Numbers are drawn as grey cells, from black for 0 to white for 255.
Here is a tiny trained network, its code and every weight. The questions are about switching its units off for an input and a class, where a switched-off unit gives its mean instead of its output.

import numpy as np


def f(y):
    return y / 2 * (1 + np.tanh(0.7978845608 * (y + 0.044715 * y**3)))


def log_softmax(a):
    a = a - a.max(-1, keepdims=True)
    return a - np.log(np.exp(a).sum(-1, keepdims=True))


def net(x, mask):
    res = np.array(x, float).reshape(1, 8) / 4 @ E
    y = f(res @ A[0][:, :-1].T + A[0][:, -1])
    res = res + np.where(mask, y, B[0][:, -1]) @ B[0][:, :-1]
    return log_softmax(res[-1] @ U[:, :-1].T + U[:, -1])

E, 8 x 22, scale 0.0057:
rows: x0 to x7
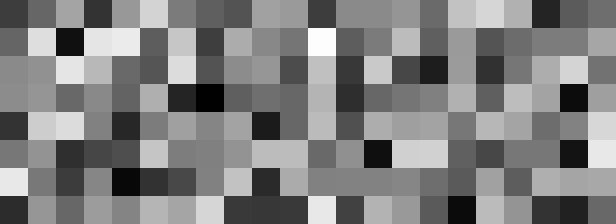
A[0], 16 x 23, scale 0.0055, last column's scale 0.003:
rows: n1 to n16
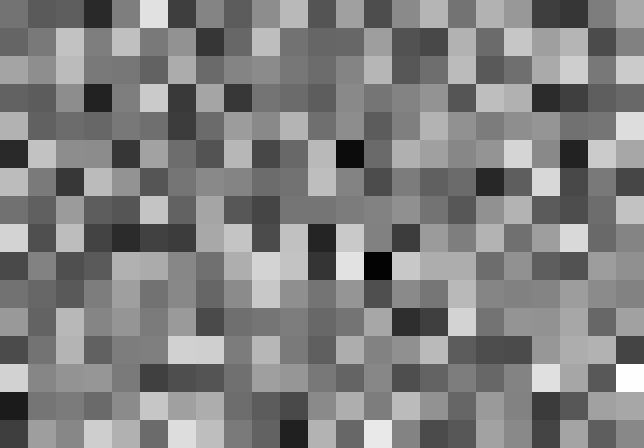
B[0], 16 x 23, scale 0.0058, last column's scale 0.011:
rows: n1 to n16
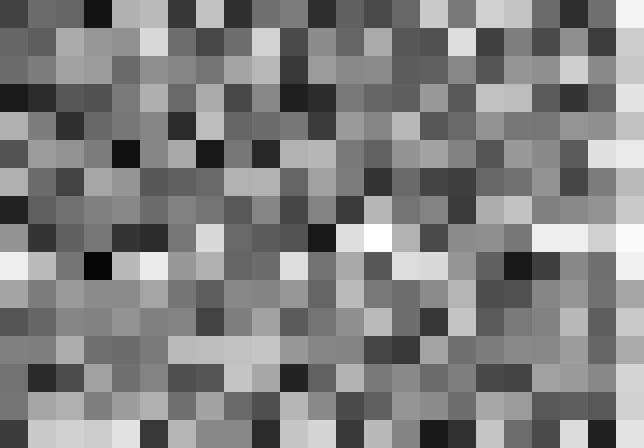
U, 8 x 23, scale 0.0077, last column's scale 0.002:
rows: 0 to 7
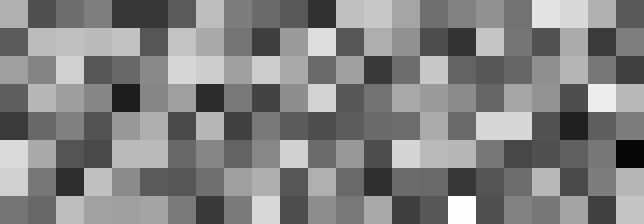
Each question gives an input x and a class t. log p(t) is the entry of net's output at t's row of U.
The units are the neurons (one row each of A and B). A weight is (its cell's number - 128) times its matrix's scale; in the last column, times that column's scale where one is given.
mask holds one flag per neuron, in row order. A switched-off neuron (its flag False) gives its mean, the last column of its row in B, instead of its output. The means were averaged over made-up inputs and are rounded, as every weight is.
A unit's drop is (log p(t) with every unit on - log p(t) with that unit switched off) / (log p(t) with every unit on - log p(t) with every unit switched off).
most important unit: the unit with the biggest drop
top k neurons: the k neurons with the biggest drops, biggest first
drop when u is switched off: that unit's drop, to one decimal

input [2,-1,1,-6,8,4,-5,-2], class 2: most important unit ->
n13
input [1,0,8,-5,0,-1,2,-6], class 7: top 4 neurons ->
(n2, n12, n3, n5)
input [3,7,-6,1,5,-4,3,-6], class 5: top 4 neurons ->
(n9, n8, n16, n3)
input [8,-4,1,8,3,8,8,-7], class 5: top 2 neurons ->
(n10, n1)
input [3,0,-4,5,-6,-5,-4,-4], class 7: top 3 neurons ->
(n2, n12, n15)
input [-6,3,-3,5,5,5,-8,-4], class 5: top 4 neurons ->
(n10, n8, n3, n16)
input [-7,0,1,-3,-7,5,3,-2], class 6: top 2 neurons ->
(n7, n12)
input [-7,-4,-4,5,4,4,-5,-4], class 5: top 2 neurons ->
(n10, n4)
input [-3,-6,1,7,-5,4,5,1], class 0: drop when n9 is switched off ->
0.2
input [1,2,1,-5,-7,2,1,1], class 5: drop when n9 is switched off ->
0.2
